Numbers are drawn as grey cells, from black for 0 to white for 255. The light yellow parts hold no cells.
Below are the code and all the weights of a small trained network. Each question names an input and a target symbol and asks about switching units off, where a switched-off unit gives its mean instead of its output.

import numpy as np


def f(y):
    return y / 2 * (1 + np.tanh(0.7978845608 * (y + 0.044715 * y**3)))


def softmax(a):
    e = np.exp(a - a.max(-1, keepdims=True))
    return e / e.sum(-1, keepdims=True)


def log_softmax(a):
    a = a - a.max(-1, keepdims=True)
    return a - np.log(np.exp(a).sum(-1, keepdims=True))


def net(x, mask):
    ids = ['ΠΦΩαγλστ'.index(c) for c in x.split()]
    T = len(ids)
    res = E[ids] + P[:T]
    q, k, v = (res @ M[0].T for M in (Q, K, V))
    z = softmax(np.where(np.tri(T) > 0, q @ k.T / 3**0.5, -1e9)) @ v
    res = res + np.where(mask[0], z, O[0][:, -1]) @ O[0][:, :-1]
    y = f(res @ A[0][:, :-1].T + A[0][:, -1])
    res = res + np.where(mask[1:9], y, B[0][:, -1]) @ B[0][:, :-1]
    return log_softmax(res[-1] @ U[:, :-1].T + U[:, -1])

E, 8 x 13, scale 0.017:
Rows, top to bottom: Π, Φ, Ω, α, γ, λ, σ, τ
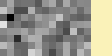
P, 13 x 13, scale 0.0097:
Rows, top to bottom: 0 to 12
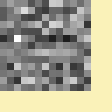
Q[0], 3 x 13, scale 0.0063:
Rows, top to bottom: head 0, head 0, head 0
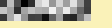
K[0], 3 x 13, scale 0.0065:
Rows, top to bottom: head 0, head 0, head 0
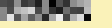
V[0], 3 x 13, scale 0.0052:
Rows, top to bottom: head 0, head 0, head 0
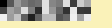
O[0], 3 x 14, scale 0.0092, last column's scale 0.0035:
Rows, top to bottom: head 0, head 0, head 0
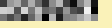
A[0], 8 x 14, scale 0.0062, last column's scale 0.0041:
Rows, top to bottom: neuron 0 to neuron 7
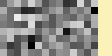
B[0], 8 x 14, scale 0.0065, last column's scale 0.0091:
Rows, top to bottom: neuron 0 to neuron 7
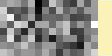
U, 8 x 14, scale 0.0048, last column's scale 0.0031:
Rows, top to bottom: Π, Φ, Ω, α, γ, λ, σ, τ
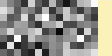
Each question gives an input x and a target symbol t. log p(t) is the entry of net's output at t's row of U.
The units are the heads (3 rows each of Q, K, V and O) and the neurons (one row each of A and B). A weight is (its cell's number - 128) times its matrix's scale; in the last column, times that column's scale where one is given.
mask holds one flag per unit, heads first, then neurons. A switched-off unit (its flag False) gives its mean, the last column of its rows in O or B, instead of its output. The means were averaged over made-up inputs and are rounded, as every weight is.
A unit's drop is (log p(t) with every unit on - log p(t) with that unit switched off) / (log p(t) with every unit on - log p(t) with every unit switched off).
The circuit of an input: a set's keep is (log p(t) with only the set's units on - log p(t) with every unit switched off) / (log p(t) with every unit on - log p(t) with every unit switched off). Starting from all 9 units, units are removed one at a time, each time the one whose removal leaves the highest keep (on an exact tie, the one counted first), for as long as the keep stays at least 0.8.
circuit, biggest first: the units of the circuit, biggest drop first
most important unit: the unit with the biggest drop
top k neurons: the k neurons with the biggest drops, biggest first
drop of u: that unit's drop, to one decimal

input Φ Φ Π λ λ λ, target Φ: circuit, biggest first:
(head 0; neuron 2)
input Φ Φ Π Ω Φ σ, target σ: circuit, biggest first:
(head 0; neuron 4; neuron 3)
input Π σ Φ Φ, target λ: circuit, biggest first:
(head 0; neuron 3)
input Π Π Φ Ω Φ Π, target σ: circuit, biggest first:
(head 0; neuron 4; neuron 3)
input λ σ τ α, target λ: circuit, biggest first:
(head 0)
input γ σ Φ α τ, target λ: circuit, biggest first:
(head 0; neuron 0; neuron 3)
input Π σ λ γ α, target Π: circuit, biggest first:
(head 0; neuron 1)
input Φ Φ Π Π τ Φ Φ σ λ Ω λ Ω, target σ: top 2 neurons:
(neuron 2; neuron 4)
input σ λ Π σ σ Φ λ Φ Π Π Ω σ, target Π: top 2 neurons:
(neuron 0; neuron 3)
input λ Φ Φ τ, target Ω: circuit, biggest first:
(head 0; neuron 3)
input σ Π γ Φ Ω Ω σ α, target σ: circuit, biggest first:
(head 0; neuron 4)
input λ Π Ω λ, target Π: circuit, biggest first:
(head 0; neuron 0)
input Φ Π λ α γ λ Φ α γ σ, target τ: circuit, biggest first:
(head 0; neuron 7)
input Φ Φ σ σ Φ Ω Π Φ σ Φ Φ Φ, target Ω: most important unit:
neuron 3
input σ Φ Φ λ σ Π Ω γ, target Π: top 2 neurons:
(neuron 3; neuron 0)
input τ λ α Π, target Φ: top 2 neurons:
(neuron 7; neuron 4)
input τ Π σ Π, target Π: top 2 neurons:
(neuron 3; neuron 0)
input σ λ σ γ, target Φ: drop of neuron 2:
0.2
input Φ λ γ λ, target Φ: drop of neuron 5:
-0.1
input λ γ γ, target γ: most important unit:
head 0
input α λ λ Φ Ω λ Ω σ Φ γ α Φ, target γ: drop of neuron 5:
0.0
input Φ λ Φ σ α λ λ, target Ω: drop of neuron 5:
0.1
